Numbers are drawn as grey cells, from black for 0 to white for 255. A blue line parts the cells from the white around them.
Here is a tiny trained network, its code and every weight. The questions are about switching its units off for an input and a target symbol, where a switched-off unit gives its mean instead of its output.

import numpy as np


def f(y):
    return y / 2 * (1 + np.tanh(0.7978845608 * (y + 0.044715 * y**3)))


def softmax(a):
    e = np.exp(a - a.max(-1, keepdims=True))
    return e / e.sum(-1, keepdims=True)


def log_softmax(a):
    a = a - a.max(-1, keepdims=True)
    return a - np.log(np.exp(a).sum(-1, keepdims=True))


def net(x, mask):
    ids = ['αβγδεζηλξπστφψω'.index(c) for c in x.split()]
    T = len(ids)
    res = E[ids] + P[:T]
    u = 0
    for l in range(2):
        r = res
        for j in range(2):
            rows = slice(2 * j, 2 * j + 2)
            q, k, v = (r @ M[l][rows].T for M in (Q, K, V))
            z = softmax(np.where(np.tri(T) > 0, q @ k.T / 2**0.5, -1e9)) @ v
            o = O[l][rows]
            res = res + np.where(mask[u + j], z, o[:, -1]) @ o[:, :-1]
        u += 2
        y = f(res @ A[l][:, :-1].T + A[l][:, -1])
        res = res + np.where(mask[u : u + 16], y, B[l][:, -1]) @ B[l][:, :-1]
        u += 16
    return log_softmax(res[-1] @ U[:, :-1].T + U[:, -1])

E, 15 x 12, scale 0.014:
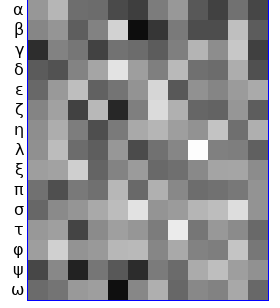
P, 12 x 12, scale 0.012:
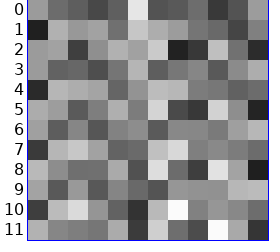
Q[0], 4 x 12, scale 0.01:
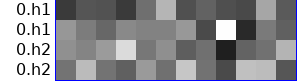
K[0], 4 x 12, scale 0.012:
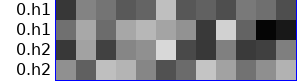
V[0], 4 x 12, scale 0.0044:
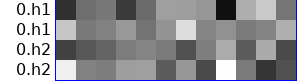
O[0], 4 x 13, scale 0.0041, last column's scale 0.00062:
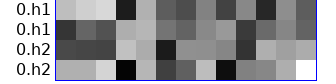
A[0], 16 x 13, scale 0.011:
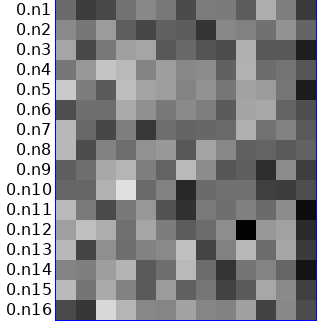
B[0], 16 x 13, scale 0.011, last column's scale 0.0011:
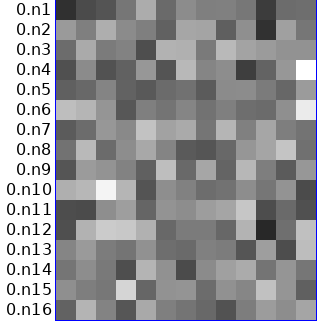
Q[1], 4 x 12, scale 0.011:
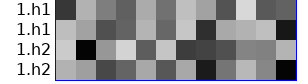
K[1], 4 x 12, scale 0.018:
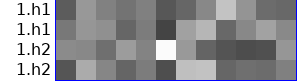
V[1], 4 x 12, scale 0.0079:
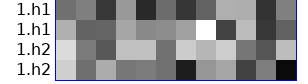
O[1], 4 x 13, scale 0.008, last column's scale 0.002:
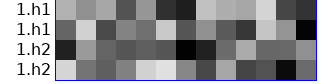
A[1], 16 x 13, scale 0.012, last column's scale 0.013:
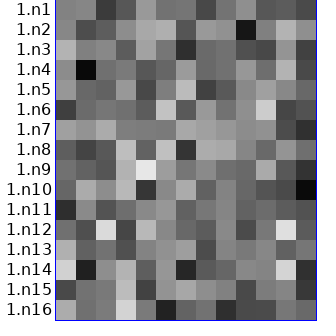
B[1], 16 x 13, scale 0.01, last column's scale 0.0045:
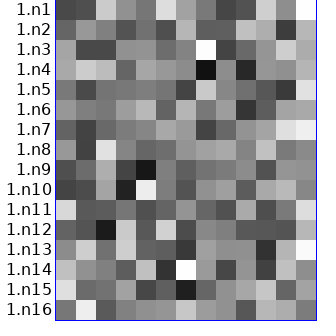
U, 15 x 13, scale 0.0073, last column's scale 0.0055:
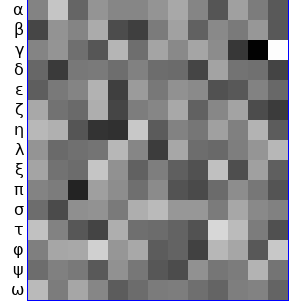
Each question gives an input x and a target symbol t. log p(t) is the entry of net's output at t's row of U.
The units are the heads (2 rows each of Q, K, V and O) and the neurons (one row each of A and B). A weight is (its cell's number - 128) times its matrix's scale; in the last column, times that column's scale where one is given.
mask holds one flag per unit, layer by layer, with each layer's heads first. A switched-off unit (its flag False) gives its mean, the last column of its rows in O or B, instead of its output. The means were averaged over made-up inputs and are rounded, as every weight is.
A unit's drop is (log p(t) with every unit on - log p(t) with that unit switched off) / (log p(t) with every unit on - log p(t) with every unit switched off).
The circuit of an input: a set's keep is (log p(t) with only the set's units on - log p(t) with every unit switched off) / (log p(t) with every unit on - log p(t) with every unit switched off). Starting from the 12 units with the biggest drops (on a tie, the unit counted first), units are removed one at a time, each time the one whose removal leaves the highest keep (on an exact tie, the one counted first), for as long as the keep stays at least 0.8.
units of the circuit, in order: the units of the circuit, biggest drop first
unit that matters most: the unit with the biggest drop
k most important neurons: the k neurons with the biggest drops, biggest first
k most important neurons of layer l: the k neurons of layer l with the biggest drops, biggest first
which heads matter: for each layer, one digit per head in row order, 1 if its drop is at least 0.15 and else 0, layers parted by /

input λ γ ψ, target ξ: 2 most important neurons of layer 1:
1.n13, 1.n7
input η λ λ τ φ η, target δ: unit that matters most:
0.n4
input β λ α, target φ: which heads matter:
00 / 01
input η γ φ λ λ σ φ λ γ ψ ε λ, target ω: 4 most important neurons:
0.n4, 1.n4, 0.n16, 1.n15
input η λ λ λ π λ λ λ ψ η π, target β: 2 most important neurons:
0.n7, 0.n3
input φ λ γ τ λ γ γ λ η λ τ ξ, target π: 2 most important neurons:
1.n6, 1.n11
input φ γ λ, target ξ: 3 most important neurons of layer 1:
1.n13, 1.n7, 1.n1
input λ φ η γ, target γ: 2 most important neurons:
1.n2, 1.n1
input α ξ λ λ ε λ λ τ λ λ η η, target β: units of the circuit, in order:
1.h2, 0.n4
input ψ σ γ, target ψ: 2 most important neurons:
1.n4, 0.n4
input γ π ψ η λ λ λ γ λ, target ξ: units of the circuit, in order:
1.n13, 1.h2, 1.n7, 1.h1
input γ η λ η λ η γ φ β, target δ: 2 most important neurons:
0.n4, 0.n3
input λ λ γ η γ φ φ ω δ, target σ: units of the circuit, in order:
1.h2, 1.n7
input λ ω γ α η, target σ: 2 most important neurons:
1.n7, 1.n13
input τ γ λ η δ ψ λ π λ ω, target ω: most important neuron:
0.n8
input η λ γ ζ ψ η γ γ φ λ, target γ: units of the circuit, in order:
1.h2, 1.n1
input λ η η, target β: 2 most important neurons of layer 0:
0.n4, 0.n13
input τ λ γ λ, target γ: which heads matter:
11 / 01
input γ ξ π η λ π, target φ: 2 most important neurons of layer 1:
1.n1, 1.n13
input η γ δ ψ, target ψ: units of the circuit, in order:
1.n4, 1.h2, 0.n7, 0.n1
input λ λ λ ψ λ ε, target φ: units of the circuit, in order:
1.n1, 1.h2, 1.n13, 0.n13
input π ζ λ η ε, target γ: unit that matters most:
1.h1
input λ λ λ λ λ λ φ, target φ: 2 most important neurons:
0.n12, 0.n15
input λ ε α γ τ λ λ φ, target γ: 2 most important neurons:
0.n4, 1.n1
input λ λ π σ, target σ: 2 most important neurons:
1.n8, 1.n13
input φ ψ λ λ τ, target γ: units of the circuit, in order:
1.h2, 1.h1
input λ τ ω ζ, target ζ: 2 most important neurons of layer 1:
1.n15, 1.n5
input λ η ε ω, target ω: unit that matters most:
1.n4
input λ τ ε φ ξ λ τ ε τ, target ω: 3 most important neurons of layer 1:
1.n4, 1.n15, 1.n5
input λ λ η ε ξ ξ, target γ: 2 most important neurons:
0.n4, 1.n5
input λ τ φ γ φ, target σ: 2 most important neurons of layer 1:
1.n7, 1.n13
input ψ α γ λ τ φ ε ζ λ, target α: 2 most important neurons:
0.n9, 1.n6
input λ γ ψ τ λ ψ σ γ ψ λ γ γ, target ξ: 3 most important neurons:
1.n13, 1.n7, 0.n6
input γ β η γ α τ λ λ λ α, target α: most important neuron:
1.n16
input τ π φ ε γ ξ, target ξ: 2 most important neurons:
1.n13, 1.n7
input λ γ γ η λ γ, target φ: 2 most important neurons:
1.n1, 1.n13
